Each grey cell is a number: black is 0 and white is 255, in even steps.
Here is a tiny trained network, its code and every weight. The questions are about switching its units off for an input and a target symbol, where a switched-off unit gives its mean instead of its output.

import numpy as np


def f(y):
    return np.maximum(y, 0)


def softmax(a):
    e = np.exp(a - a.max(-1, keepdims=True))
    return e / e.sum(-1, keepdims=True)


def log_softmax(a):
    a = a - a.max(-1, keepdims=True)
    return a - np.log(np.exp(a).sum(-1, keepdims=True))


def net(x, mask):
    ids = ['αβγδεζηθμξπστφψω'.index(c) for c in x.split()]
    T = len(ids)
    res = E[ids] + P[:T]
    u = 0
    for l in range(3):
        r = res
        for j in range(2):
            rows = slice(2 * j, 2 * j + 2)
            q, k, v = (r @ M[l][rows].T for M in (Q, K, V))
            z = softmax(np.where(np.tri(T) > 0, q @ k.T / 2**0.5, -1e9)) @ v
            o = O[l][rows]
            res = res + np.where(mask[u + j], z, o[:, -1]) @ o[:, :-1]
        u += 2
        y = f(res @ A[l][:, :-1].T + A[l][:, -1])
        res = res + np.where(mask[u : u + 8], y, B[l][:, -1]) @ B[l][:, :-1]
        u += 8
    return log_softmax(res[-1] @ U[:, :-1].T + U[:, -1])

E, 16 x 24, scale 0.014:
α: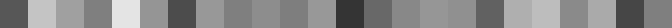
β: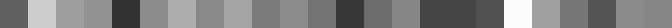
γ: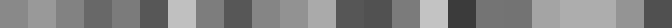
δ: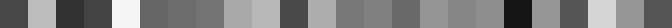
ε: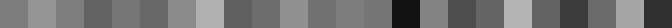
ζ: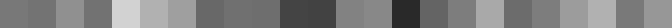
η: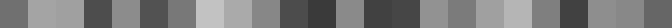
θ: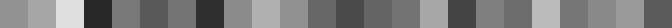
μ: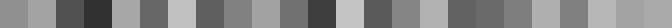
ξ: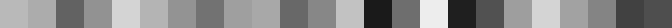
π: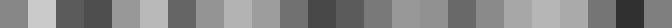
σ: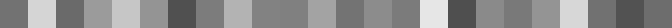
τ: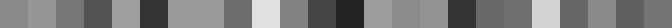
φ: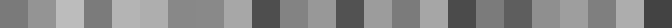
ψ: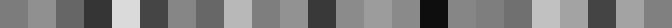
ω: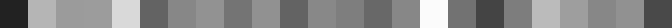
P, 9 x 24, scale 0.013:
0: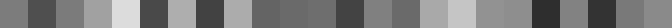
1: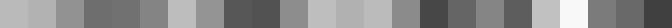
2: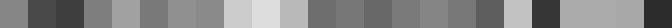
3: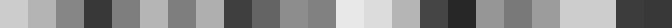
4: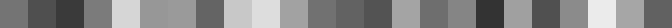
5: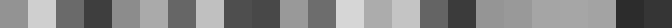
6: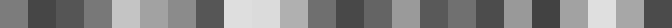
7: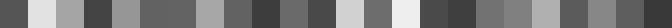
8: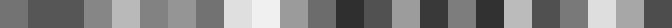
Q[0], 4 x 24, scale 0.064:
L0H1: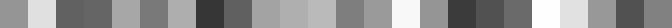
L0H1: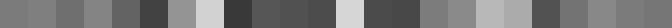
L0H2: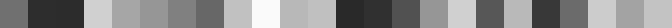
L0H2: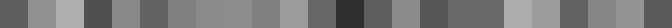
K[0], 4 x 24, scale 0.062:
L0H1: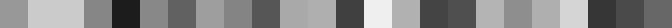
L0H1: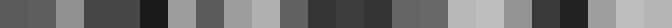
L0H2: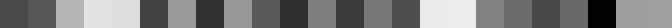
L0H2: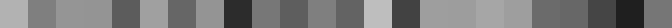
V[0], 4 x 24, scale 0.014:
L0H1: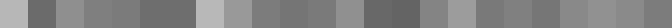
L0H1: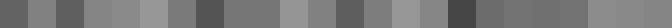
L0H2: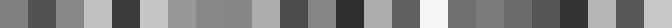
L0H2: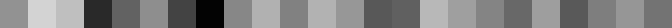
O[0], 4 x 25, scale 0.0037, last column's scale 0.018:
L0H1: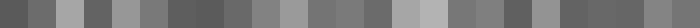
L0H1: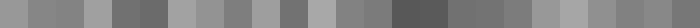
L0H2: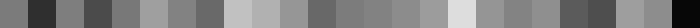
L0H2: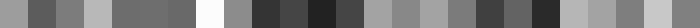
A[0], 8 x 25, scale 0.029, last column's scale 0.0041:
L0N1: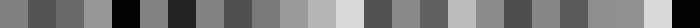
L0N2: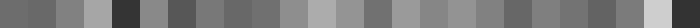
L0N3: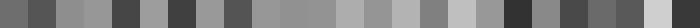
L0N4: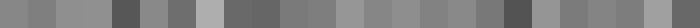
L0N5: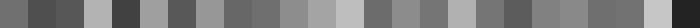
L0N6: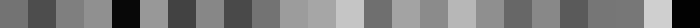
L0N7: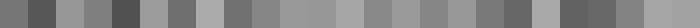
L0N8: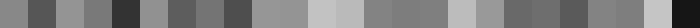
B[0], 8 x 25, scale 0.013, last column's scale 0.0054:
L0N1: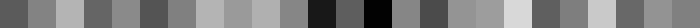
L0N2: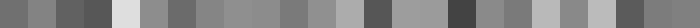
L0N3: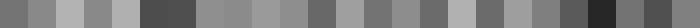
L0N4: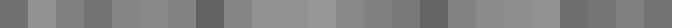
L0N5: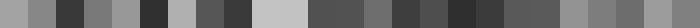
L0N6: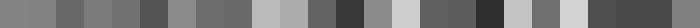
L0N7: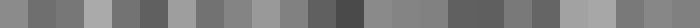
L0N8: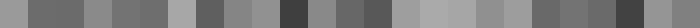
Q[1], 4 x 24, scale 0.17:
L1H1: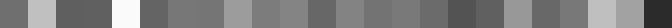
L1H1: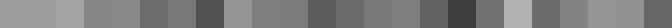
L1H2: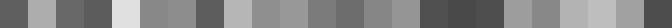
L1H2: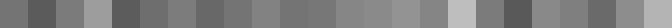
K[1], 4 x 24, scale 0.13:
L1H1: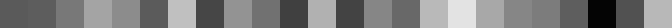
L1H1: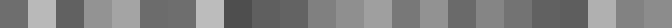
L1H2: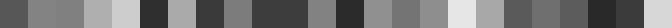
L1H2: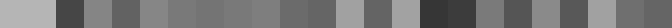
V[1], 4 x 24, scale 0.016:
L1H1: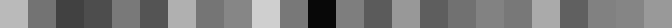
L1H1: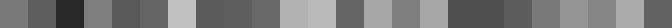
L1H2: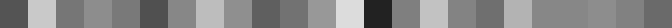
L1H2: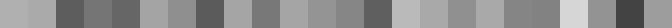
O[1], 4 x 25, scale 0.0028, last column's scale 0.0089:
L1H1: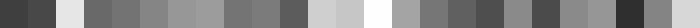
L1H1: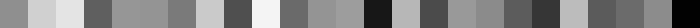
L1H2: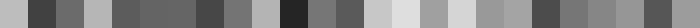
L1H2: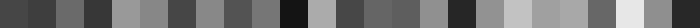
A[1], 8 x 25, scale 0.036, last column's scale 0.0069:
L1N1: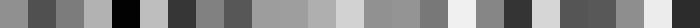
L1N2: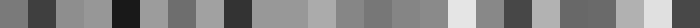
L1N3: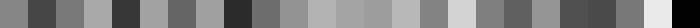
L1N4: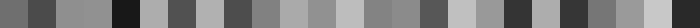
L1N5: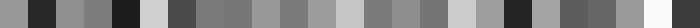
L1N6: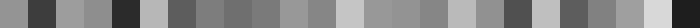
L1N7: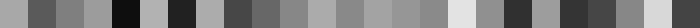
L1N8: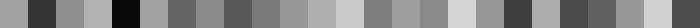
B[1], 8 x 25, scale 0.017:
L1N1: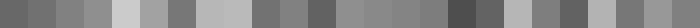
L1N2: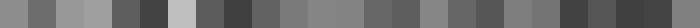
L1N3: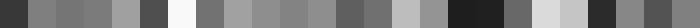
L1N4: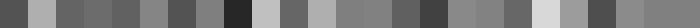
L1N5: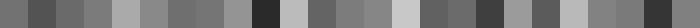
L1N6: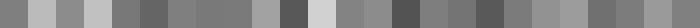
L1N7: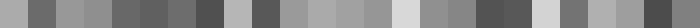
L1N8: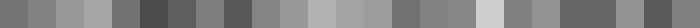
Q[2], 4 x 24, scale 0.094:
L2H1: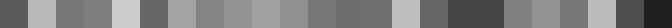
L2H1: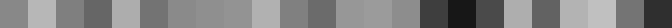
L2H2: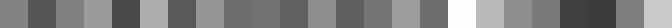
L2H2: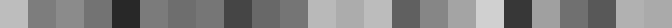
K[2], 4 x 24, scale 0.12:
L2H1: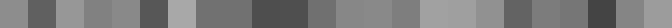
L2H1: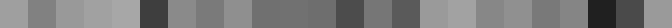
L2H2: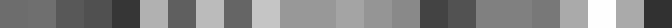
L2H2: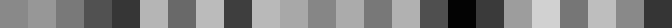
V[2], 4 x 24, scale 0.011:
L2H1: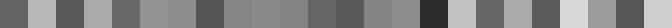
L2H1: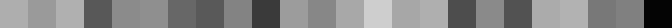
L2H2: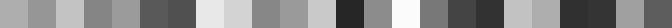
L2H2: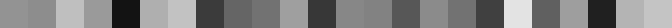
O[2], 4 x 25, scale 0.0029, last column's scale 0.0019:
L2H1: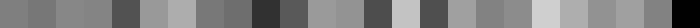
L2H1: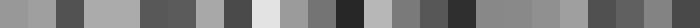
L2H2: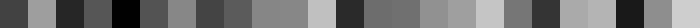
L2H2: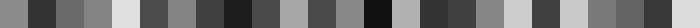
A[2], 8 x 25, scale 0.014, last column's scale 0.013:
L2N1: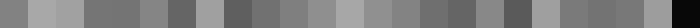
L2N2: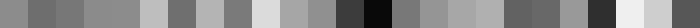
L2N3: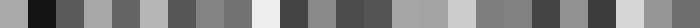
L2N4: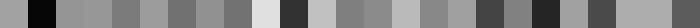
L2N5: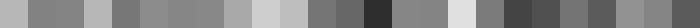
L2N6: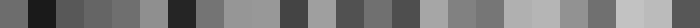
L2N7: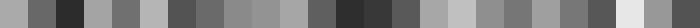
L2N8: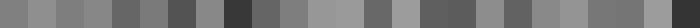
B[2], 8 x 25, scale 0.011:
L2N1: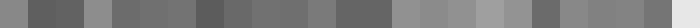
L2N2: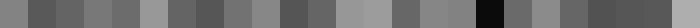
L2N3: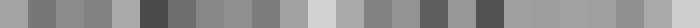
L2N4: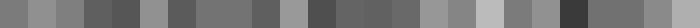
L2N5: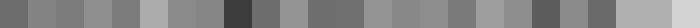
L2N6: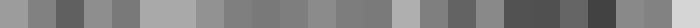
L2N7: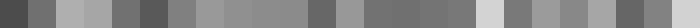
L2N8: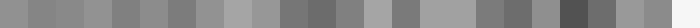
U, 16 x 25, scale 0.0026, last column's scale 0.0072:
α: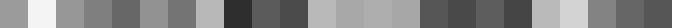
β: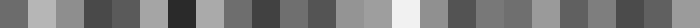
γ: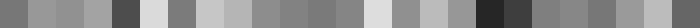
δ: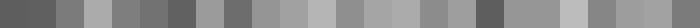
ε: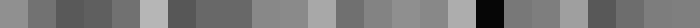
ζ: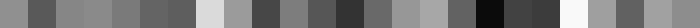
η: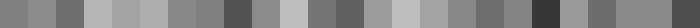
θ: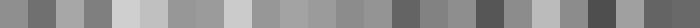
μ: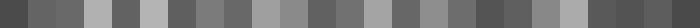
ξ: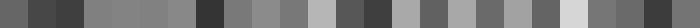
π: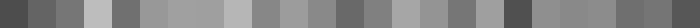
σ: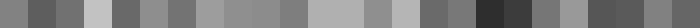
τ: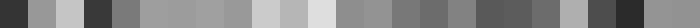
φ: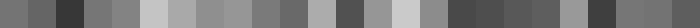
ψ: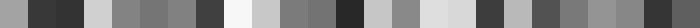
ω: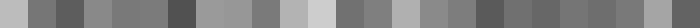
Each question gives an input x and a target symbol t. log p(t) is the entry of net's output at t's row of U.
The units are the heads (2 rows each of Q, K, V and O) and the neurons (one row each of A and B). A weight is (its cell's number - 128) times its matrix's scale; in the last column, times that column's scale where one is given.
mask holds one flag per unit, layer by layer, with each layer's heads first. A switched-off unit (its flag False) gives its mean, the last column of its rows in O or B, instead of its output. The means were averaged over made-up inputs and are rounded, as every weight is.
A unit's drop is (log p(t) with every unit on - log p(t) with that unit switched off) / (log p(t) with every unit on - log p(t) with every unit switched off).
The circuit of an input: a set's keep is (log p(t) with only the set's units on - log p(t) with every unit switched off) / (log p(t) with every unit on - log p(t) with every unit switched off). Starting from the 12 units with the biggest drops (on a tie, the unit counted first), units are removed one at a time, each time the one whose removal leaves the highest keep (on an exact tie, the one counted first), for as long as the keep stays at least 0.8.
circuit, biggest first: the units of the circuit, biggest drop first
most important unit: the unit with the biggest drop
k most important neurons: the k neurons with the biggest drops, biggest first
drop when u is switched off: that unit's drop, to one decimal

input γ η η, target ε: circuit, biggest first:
[L1H1; L2N2; L2N3; L1H2]
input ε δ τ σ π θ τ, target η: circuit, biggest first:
[L2N5; L1H2; L1H1]
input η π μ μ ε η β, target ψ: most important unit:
L1H1
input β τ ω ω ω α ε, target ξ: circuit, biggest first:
[L2H2; L2N8]
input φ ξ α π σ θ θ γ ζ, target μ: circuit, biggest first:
[L1H1; L2N2; L2N7]
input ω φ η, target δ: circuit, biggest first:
[L2N3; L1H2; L1H1; L2N7]
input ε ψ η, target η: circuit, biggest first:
[L2N5; L1H2; L1H1]
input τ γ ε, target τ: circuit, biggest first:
[L1H1; L0H2; L1H2]
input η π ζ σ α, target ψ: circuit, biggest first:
[L1H1; L1H2]
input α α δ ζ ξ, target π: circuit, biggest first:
[L2N7; L1H1]
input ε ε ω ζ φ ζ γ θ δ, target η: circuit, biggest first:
[L2N5; L1H2; L1H1]
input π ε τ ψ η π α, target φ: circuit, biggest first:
[L1H2; L2N6; L0H2]
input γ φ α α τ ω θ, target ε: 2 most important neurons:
[L2N2; L2N3]
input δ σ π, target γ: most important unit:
L2H2
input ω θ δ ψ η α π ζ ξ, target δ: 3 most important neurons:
[L2N3; L2N7; L2N5]
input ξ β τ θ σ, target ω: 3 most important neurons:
[L2N3; L2N4; L2N6]
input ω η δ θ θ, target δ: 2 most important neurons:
[L2N3; L2N7]
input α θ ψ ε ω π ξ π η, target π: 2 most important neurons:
[L2N7; L2N6]
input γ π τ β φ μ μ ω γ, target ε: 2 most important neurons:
[L2N2; L2N3]
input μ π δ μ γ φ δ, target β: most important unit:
L2N4
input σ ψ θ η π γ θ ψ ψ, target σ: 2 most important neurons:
[L2N2; L2N6]
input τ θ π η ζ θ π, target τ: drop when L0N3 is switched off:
0.0
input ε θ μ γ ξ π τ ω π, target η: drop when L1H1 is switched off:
0.3
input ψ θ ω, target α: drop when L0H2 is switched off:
0.4
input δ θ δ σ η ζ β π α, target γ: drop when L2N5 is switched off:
0.1
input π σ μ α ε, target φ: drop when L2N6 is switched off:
0.7
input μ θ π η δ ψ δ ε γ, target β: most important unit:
L2N4
